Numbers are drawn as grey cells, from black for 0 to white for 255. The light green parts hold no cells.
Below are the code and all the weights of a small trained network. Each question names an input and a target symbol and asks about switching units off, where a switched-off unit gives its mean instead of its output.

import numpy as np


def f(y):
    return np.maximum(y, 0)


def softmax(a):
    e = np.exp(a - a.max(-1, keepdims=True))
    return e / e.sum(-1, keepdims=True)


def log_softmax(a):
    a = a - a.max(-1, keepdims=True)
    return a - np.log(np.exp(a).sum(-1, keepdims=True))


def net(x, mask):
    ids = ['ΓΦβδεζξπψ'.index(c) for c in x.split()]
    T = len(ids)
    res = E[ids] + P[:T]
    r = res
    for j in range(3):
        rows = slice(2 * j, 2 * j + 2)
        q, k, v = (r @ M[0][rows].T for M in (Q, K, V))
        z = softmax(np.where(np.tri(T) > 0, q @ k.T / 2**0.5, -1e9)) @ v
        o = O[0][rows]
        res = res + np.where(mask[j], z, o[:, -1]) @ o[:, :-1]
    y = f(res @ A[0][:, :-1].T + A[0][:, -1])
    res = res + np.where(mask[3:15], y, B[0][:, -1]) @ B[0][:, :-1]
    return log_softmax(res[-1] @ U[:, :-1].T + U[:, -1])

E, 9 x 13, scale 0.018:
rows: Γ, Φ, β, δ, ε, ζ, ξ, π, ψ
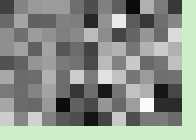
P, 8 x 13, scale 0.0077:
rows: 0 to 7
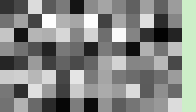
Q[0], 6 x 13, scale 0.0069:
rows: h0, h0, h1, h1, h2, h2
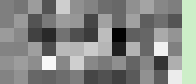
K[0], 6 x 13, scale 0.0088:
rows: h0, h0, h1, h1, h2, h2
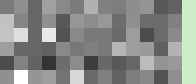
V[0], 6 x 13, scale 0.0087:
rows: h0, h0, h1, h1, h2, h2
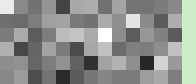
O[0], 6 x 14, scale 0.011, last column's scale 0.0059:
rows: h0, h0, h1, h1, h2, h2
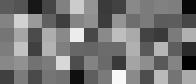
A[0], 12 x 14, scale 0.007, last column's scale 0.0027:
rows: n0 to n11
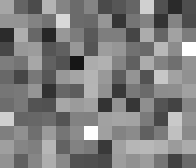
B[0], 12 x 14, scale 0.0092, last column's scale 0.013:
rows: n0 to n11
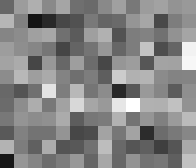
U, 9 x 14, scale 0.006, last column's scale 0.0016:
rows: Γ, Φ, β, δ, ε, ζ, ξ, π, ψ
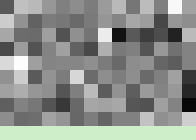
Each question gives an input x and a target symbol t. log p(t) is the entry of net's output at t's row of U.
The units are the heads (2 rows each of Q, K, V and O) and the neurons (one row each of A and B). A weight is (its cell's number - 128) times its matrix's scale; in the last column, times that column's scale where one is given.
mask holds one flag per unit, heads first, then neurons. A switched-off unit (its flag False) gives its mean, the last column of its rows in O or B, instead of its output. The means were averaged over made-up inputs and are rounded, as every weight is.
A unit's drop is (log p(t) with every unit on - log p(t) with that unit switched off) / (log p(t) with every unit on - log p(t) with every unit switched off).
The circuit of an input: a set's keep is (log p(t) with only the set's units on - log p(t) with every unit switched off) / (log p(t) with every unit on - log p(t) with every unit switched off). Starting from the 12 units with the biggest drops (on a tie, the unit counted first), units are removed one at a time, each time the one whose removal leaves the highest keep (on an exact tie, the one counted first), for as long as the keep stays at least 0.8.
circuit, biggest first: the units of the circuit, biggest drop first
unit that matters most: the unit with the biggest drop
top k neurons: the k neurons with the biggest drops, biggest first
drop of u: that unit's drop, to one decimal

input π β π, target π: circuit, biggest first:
h2
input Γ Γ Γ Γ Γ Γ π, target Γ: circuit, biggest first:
n8, h1, h0
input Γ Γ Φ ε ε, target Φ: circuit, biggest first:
h2, n1
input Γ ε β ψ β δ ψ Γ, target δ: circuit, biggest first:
h2, h1
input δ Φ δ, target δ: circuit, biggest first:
h2, h1, n11
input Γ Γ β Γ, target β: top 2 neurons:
n8, n4
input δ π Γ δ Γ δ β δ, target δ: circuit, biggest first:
h2, h1
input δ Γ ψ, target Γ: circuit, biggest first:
h1, n8
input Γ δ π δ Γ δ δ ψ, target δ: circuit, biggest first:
h2, n11
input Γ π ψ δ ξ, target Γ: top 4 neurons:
n0, n7, n3, n11
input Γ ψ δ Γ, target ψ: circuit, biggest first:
h1, h0, h2, n10
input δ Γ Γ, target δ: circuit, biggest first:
h2, n3
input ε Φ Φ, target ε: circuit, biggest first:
h2, h0
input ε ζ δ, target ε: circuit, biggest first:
h0, h2
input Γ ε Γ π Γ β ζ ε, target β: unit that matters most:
h1
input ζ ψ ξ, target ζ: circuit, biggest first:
h1, h0
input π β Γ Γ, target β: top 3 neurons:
n4, n8, n3
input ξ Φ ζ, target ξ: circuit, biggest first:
h1, n4
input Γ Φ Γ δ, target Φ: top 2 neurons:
n1, n11
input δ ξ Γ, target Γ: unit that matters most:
n7
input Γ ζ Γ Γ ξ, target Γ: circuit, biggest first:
h2, h1, n3, h0
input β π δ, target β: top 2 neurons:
n10, n4
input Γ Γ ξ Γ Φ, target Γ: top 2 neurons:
n8, n10
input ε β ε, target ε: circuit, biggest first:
h0, h2
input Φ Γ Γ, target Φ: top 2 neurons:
n1, n7
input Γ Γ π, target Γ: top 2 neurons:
n8, n0
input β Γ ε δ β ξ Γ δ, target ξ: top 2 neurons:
n4, n11
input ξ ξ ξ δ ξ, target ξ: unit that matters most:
h1
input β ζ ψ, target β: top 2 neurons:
n10, n4
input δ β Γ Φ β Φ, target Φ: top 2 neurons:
n1, n11
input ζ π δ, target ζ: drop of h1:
0.8
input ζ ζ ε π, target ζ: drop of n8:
-0.1
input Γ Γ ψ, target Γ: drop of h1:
0.2
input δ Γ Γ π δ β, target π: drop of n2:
0.0
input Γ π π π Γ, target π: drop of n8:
0.1
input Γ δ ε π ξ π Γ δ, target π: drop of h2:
0.8
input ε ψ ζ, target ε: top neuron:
n0
